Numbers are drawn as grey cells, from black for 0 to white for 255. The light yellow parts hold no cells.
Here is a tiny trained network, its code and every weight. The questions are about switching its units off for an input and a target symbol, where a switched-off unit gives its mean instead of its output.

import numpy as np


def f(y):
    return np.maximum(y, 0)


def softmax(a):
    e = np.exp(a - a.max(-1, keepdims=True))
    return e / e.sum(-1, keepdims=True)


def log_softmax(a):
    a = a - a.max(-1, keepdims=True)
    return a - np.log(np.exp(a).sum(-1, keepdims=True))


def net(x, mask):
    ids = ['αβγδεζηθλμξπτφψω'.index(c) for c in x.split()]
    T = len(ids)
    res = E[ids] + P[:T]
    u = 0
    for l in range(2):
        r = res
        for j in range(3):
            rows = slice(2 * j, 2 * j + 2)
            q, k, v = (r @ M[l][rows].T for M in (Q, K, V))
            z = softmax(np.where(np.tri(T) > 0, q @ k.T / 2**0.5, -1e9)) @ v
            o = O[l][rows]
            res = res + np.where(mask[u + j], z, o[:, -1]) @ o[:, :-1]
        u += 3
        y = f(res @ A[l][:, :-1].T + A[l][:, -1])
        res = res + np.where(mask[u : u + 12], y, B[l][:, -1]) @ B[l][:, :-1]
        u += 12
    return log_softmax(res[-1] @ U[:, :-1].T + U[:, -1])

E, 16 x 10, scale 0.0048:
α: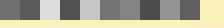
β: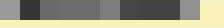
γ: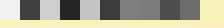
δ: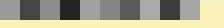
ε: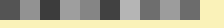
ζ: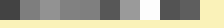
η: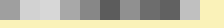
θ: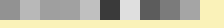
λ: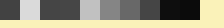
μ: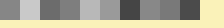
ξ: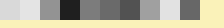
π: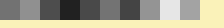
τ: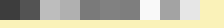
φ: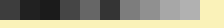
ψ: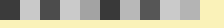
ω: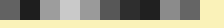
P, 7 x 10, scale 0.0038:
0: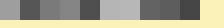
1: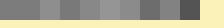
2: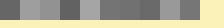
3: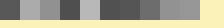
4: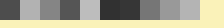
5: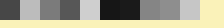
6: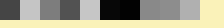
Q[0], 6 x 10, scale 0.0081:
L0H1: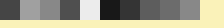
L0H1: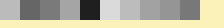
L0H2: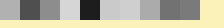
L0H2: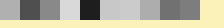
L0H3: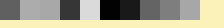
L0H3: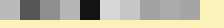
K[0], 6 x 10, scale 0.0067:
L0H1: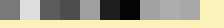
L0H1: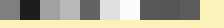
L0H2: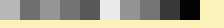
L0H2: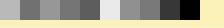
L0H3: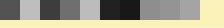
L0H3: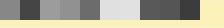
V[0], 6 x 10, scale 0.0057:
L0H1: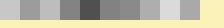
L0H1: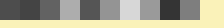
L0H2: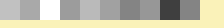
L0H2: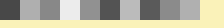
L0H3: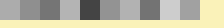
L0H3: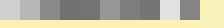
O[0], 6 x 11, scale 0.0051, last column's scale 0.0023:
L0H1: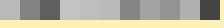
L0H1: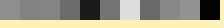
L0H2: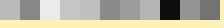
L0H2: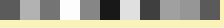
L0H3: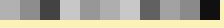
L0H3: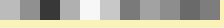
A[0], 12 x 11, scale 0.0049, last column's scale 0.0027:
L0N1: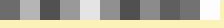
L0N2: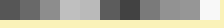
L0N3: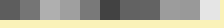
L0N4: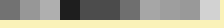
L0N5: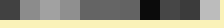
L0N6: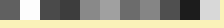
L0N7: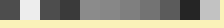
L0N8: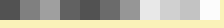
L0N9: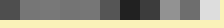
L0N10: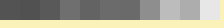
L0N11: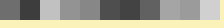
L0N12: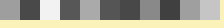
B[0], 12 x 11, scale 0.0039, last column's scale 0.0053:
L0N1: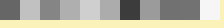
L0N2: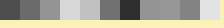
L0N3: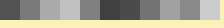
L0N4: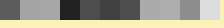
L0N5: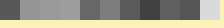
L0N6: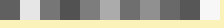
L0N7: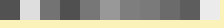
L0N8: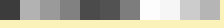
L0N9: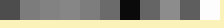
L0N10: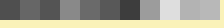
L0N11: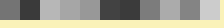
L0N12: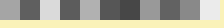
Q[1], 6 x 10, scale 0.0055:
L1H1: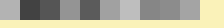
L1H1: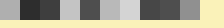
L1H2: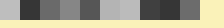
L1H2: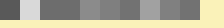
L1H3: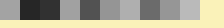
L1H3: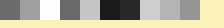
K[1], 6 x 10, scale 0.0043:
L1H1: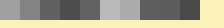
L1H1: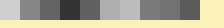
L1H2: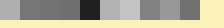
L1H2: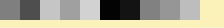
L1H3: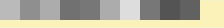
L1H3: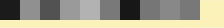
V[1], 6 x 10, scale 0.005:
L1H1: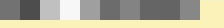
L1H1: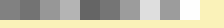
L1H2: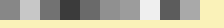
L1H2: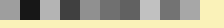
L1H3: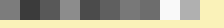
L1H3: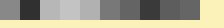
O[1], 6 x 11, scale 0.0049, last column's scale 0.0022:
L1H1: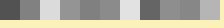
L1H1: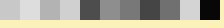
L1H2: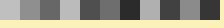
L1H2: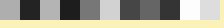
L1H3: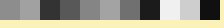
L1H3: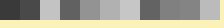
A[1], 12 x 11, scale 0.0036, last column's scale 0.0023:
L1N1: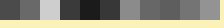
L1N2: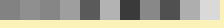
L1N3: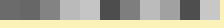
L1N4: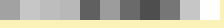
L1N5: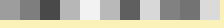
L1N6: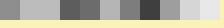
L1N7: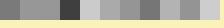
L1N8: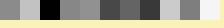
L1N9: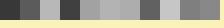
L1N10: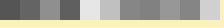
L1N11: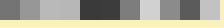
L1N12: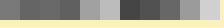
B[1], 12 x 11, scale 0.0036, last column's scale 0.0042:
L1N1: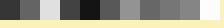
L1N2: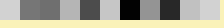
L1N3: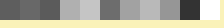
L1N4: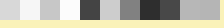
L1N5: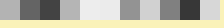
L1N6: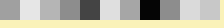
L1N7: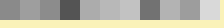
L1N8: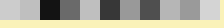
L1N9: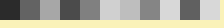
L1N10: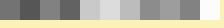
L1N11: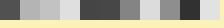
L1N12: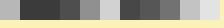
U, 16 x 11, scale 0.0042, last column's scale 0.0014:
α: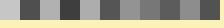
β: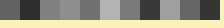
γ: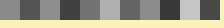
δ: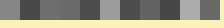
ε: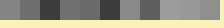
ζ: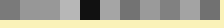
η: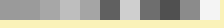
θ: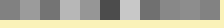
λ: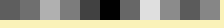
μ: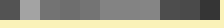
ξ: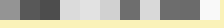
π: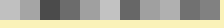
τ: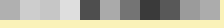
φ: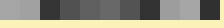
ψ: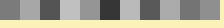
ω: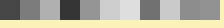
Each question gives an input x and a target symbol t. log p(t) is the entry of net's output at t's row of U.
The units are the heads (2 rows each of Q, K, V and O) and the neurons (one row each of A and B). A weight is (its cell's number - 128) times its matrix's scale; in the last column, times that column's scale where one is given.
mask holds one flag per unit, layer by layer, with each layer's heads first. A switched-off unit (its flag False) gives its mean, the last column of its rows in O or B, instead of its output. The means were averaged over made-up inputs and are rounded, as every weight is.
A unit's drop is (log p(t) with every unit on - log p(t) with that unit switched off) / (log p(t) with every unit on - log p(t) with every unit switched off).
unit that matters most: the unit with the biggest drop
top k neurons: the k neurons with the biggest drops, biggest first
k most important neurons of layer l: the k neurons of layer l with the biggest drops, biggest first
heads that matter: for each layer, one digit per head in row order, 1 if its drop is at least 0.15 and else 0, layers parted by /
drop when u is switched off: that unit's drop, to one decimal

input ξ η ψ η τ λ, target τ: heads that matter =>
000 / 100
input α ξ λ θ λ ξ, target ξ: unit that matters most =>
L0H1
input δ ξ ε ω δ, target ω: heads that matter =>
000 / 111
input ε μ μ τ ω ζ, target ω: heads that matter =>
000 / 011
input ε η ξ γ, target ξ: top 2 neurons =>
(L1N5; L1N1)
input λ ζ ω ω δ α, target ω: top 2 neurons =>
(L1N9; L0N11)
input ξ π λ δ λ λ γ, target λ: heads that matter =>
001 / 001
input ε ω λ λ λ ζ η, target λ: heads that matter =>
101 / 001
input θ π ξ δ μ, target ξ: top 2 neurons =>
(L1N5; L0N1)
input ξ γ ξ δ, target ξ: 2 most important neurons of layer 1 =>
(L1N5; L1N1)
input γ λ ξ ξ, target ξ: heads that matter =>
101 / 000
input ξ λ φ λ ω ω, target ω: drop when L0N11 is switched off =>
0.2
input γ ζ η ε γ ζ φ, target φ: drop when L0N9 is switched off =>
0.1
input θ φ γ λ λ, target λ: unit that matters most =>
L0H3
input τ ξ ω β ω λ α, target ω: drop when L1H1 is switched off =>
0.3
